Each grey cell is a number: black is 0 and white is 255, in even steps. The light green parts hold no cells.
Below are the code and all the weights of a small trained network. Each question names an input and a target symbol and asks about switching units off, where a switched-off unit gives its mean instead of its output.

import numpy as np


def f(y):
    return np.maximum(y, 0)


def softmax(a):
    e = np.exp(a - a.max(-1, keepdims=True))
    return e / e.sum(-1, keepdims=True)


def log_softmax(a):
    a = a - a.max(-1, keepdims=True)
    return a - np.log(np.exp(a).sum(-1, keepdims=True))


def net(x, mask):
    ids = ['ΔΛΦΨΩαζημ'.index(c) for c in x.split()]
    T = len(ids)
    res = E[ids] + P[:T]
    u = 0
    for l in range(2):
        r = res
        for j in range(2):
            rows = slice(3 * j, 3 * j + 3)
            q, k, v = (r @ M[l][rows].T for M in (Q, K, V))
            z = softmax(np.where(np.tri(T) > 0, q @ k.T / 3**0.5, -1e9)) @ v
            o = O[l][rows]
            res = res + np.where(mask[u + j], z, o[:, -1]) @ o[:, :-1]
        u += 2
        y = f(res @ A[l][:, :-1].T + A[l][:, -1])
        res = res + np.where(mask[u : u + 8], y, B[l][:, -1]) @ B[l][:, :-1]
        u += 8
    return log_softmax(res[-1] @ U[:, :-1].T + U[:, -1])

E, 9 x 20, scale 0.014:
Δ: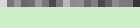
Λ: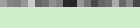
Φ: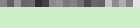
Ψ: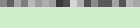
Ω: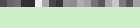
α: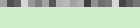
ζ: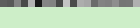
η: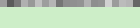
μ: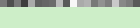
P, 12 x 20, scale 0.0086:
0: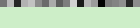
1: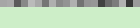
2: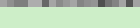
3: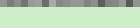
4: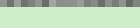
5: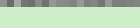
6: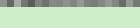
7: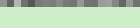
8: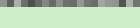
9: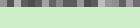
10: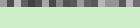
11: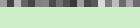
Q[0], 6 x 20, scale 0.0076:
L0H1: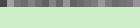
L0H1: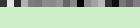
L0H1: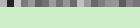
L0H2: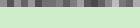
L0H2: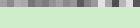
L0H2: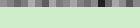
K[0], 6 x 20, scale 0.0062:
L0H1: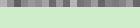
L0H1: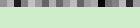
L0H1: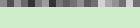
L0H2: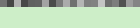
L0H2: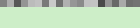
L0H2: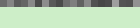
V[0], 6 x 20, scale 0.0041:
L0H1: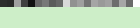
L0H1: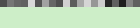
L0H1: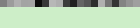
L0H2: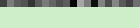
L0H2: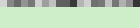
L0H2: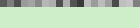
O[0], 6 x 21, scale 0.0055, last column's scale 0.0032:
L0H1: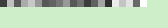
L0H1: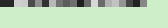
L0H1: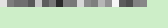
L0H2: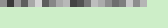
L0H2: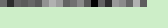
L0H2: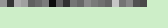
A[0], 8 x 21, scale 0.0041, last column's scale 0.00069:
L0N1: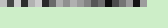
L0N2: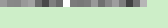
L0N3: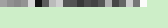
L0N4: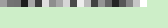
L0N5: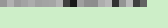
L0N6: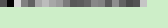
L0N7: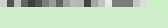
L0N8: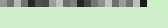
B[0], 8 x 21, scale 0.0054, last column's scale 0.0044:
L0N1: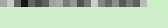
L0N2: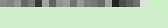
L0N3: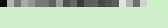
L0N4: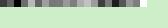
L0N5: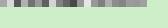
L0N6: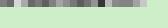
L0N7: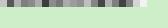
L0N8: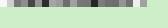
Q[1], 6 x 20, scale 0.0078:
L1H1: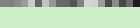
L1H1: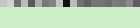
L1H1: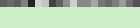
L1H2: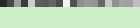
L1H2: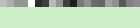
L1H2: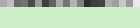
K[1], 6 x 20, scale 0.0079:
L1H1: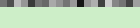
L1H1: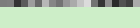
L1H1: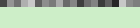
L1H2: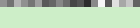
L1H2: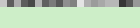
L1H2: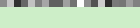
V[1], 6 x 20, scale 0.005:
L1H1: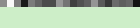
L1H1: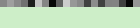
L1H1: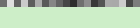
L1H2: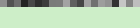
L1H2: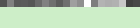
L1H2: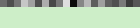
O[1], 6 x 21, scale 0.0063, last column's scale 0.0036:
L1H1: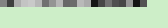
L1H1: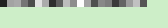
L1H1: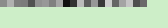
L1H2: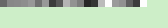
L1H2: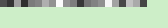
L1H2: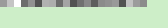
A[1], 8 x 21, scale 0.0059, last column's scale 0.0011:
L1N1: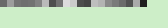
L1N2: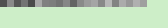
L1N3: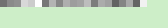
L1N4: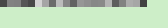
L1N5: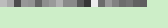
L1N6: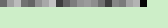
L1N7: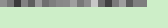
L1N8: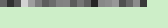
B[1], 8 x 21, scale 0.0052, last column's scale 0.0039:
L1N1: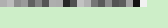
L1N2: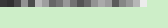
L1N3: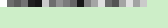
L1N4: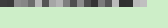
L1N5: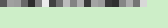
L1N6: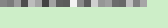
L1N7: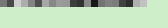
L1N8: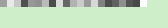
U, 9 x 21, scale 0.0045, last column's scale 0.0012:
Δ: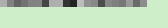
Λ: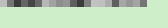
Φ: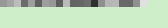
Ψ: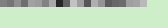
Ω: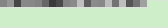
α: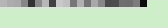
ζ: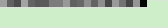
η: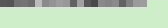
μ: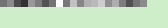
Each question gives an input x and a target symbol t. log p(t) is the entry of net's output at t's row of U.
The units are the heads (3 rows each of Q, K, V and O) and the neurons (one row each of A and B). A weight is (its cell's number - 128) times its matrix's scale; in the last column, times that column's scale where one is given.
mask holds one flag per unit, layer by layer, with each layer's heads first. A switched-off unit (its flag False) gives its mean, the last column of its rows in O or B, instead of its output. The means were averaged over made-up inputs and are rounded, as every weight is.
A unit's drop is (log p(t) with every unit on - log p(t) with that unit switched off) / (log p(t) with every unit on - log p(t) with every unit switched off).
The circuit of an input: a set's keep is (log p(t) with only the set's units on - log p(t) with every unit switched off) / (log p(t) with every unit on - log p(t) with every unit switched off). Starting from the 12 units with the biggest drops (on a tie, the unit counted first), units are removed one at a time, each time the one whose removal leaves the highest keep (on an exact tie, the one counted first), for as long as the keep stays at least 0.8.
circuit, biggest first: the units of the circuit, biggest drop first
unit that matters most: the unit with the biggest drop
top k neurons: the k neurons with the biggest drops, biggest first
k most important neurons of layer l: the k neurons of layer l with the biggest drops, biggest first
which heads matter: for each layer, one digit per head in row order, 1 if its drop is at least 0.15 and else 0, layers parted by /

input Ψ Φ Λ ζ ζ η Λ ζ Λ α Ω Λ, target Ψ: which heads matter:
10 / 11
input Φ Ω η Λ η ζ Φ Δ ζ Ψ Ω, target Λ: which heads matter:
10 / 10
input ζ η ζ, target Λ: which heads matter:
00 / 11
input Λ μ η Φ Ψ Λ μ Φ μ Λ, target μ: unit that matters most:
L1H2
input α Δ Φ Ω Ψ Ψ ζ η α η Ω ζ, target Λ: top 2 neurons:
[L0N4 L0N2]
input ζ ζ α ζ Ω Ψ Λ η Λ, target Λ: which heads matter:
10 / 10
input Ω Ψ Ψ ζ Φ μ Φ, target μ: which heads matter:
10 / 11
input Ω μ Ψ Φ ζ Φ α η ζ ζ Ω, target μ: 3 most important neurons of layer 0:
[L0N3 L0N7 L0N2]
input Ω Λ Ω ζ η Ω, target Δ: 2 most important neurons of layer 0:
[L0N3 L0N2]
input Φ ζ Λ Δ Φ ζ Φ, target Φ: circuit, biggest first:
[L1H2 L0N8 L0N4]
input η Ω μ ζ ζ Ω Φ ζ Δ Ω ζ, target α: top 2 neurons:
[L1N8 L0N1]
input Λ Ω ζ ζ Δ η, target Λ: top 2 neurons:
[L1N3 L0N5]
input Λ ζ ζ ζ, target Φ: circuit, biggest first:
[L0H1 L1H2 L0N2]
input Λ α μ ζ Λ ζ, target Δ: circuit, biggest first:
[L1H1 L1H2]
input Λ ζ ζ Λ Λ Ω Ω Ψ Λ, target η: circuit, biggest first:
[L1H1 L1N4 L1H2]
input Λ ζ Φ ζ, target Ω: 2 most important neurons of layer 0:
[L0N4 L0N8]
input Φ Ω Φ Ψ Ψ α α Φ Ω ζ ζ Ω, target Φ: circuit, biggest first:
[L0H1 L1H2 L1H1 L0N4]
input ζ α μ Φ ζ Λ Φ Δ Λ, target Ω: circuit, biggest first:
[L0N7 L1H2 L0N8]
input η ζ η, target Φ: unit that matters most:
L0H2
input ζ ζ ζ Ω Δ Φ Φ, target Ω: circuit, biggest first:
[L0H1 L1H2]
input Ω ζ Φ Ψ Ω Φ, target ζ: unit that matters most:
L0H1
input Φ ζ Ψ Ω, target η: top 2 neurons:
[L1N4 L1N2]
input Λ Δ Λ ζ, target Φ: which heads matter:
11 / 01
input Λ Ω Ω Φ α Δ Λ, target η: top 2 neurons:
[L0N3 L1N4]
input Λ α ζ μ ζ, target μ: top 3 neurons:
[L1N8 L0N1 L0N4]
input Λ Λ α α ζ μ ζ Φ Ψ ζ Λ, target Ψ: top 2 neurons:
[L0N3 L1N6]
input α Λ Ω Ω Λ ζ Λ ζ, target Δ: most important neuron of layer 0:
[L0N4]
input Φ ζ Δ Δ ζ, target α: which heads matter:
00 / 10
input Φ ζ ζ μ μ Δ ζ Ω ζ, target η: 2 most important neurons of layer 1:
[L1N4 L1N2]
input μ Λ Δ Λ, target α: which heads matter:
10 / 10
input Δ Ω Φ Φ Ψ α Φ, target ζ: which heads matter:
10 / 11
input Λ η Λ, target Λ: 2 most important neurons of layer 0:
[L0N3 L0N7]
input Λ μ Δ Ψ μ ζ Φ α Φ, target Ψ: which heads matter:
10 / 11
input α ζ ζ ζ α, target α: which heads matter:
00 / 00
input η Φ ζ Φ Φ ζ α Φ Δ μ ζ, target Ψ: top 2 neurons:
[L0N4 L1N6]
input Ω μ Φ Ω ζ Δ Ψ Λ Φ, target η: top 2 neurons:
[L1N4 L0N8]
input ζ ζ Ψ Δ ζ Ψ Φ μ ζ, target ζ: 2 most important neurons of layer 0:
[L0N4 L0N2]
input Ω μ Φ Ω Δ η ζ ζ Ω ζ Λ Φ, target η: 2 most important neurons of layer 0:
[L0N8 L0N6]
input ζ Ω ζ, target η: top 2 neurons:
[L1N4 L0N2]
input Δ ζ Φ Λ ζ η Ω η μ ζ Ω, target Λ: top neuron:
[L0N3]
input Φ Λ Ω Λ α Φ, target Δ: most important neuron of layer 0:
[L0N7]
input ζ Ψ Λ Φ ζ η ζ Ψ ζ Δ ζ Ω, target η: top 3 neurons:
[L1N4 L0N7 L1N2]
